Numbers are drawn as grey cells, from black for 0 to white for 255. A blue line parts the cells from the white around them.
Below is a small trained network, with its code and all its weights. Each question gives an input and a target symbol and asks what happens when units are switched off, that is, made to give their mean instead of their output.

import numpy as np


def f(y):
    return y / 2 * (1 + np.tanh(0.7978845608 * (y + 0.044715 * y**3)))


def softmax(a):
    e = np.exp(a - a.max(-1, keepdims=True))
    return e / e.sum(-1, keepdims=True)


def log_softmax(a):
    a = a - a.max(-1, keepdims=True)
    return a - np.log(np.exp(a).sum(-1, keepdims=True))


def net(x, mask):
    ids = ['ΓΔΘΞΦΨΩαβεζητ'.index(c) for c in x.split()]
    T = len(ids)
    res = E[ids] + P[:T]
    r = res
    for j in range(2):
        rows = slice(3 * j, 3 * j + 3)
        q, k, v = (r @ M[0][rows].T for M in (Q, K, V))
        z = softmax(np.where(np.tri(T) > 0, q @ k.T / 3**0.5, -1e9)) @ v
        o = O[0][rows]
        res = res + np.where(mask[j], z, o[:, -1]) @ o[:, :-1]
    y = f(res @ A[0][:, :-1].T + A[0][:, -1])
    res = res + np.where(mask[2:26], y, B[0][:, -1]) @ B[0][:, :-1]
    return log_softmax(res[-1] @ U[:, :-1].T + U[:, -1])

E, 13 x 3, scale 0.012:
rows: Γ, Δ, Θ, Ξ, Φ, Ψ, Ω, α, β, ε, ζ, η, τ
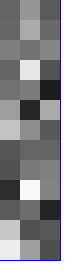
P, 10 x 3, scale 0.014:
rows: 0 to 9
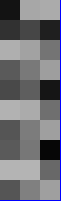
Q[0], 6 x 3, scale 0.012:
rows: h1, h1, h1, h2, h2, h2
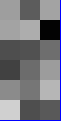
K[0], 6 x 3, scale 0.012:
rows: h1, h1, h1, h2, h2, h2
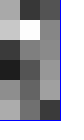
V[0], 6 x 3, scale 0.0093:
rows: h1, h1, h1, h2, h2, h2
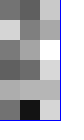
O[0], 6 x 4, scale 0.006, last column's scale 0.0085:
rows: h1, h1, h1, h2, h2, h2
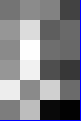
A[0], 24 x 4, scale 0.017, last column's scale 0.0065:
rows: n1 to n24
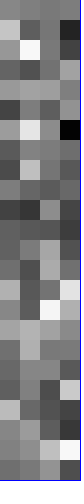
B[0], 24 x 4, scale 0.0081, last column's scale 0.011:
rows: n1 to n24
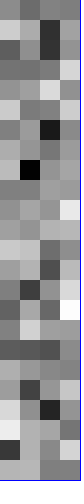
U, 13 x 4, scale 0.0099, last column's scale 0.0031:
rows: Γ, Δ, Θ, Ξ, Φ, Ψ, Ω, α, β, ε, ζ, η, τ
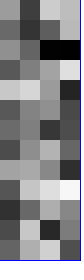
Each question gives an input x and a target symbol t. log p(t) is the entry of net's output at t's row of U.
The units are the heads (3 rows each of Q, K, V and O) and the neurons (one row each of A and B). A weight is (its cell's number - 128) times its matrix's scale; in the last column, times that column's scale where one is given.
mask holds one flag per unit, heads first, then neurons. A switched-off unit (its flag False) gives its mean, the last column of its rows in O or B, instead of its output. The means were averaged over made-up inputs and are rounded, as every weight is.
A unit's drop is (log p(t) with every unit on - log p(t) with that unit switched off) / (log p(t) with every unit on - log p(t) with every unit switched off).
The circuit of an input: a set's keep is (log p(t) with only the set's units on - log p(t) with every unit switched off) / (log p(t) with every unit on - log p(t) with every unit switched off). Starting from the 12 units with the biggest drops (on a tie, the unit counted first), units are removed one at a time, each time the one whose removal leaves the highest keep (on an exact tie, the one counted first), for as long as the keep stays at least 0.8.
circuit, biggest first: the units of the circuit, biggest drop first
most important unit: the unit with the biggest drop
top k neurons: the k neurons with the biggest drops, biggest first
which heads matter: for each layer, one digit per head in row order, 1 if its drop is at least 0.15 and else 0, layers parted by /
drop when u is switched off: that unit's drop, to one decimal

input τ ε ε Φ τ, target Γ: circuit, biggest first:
h2, n16, n12
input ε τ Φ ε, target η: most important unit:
h2
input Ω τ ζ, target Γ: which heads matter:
01
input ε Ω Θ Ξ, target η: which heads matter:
11
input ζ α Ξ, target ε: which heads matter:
01
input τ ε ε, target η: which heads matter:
10
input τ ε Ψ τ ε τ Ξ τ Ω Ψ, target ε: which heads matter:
00
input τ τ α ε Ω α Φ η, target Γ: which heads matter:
01
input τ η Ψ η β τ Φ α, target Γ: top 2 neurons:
n20, n12
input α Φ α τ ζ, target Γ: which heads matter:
00
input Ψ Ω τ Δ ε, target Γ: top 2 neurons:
n9, n20
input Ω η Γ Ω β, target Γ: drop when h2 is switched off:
0.2
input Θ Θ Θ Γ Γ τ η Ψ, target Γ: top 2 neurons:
n12, n16
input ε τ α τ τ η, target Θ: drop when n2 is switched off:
0.3
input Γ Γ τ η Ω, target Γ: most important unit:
n16
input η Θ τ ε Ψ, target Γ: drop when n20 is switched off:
0.2
